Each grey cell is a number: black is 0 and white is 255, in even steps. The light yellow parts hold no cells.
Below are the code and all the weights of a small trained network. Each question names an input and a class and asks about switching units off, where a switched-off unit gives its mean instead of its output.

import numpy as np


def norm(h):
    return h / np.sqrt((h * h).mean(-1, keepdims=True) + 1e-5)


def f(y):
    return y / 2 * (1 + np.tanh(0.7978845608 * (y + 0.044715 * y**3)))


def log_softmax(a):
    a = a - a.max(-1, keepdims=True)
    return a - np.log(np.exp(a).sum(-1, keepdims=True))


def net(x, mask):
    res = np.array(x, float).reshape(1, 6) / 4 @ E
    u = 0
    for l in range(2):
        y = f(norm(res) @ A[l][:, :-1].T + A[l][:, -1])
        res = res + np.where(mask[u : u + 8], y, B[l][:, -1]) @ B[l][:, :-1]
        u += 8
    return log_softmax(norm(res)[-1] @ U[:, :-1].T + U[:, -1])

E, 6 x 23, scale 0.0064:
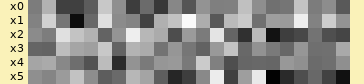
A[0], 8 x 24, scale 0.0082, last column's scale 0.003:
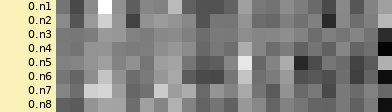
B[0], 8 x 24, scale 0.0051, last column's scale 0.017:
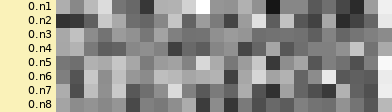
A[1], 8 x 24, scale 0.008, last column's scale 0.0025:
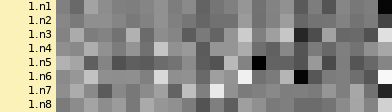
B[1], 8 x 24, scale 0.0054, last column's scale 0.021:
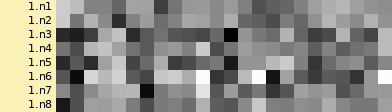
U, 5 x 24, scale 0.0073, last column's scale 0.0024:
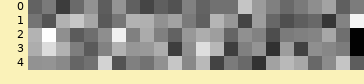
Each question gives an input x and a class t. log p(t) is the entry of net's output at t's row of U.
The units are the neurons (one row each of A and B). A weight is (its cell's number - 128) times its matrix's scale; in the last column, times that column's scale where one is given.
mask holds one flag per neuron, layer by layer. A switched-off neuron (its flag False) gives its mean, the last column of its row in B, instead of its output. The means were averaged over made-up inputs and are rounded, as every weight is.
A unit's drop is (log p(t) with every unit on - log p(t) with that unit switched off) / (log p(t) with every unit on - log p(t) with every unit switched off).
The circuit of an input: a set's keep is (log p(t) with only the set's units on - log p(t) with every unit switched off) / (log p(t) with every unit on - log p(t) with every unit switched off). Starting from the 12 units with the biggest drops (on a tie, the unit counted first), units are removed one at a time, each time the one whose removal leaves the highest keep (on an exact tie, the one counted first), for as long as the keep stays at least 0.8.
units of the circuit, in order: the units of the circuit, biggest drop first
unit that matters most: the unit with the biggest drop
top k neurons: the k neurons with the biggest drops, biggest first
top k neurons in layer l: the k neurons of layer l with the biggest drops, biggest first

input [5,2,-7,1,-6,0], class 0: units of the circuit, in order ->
[0.n1; 1.n6; 0.n5]
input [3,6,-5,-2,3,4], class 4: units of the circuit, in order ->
[0.n7; 0.n2; 1.n6; 0.n6]
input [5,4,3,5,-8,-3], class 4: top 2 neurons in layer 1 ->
[1.n6; 1.n3]
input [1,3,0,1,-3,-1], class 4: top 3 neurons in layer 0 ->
[0.n2; 0.n7; 0.n6]
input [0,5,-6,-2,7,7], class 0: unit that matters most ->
0.n6
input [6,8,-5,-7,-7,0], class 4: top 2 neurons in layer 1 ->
[1.n3; 1.n7]
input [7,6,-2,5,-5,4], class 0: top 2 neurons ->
[0.n1; 0.n7]
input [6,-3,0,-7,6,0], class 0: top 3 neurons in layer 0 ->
[0.n6; 0.n1; 0.n7]
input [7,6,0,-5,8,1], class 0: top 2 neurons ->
[0.n5; 1.n6]
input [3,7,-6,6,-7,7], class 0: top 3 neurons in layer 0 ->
[0.n1; 0.n7; 0.n6]
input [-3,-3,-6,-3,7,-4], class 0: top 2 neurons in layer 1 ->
[1.n5; 1.n6]
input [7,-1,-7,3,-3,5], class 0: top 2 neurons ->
[1.n6; 0.n1]
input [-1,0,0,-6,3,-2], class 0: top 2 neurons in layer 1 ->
[1.n5; 1.n6]
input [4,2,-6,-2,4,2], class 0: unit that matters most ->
0.n5
